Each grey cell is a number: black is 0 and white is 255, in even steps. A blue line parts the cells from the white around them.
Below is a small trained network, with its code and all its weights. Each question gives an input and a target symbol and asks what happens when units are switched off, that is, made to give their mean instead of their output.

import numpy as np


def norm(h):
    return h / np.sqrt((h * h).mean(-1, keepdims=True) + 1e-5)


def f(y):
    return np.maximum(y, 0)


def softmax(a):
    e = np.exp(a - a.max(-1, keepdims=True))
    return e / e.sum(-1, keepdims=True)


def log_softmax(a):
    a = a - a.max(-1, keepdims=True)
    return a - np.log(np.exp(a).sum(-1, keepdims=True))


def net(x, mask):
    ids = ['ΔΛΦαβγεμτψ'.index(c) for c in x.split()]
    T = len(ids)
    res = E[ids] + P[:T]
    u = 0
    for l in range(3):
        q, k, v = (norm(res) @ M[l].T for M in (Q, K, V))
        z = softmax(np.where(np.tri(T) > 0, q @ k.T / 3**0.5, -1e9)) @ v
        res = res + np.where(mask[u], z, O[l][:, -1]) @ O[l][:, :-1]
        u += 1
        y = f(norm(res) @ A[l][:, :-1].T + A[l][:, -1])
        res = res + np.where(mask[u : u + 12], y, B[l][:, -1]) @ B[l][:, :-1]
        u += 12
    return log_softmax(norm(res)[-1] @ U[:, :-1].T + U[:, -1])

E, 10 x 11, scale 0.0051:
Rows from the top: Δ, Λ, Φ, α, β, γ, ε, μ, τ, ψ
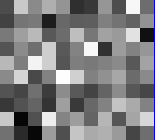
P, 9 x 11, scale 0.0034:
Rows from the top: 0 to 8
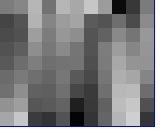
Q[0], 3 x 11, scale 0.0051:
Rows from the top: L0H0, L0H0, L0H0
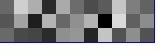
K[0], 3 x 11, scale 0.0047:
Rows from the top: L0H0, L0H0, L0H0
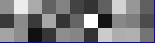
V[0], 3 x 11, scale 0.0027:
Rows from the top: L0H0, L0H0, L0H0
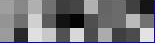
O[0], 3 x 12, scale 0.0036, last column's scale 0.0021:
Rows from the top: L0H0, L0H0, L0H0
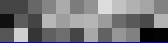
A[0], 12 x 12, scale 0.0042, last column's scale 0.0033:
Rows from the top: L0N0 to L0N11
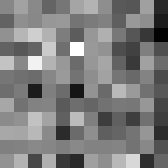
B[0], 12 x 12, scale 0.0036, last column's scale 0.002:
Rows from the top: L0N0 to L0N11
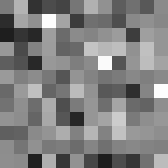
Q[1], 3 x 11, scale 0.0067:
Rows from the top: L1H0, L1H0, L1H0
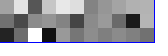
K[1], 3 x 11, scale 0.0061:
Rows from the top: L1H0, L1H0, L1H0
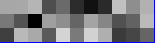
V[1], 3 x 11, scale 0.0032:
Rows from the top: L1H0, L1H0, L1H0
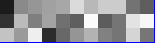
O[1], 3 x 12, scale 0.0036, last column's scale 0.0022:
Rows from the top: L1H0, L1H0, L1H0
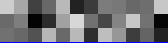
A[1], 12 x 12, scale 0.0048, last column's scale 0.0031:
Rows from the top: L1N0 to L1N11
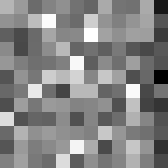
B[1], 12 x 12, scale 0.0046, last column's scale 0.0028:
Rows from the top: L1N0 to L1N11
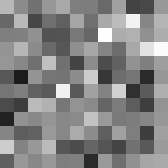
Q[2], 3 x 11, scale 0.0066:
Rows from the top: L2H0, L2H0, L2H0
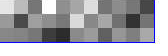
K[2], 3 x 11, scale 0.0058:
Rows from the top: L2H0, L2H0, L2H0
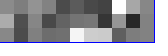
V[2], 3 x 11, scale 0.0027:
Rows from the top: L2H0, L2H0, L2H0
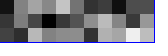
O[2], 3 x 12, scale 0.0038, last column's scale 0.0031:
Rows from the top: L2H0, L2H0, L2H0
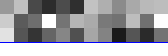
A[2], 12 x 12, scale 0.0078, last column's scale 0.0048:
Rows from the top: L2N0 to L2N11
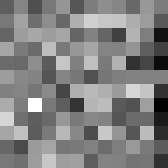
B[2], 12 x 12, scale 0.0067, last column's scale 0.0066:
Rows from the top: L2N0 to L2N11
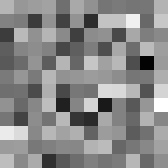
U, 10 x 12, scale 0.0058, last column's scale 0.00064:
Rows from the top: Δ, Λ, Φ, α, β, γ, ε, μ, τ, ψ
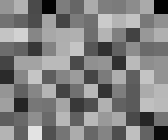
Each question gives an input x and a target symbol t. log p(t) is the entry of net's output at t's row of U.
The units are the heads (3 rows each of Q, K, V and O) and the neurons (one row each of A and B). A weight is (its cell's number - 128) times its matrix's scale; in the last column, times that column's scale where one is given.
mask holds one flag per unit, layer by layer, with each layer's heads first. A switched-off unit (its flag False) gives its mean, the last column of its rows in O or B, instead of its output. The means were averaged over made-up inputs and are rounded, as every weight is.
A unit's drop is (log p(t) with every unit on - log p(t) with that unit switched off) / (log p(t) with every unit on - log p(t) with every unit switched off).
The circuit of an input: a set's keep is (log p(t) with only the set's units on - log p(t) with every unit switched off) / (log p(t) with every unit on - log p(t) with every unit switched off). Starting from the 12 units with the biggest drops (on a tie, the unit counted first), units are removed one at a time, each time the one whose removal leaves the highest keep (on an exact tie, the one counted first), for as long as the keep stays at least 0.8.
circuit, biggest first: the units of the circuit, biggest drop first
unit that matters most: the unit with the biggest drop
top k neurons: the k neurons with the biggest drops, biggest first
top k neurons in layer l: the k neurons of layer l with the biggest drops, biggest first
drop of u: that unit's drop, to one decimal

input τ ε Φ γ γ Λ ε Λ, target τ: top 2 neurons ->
L1N6, L2N4
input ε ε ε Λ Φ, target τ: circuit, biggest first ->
L1N6, L2N4
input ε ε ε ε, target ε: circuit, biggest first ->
L1H0, L2N7
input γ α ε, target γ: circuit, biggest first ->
L2H0, L2N7, L2N6
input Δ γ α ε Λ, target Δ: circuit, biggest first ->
L1H0, L2H0, L2N6
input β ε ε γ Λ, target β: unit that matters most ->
L1H0
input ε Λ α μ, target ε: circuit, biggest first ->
L1H0, L2N7, L0N6
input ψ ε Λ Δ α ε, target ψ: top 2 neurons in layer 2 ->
L2N11, L2N7
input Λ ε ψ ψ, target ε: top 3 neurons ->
L0N6, L0N11, L0N3
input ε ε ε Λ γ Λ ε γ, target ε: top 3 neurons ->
L1N10, L1N5, L2N3
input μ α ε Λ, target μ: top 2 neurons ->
L2N8, L2N7
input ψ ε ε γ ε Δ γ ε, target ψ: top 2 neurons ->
L2N11, L2N7
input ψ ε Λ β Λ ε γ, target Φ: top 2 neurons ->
L1N11, L2N9
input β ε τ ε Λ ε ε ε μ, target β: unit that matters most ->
L0H0
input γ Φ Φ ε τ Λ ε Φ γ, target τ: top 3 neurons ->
L1N5, L2N4, L1N9
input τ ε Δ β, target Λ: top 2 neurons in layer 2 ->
L2N7, L2N1
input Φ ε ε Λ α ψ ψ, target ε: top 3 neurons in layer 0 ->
L0N6, L0N11, L0N4
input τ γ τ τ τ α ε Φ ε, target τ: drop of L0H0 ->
0.7
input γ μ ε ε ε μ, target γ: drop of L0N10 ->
0.0
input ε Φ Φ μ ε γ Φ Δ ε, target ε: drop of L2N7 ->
0.1
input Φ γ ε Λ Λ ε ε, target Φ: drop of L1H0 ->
0.6
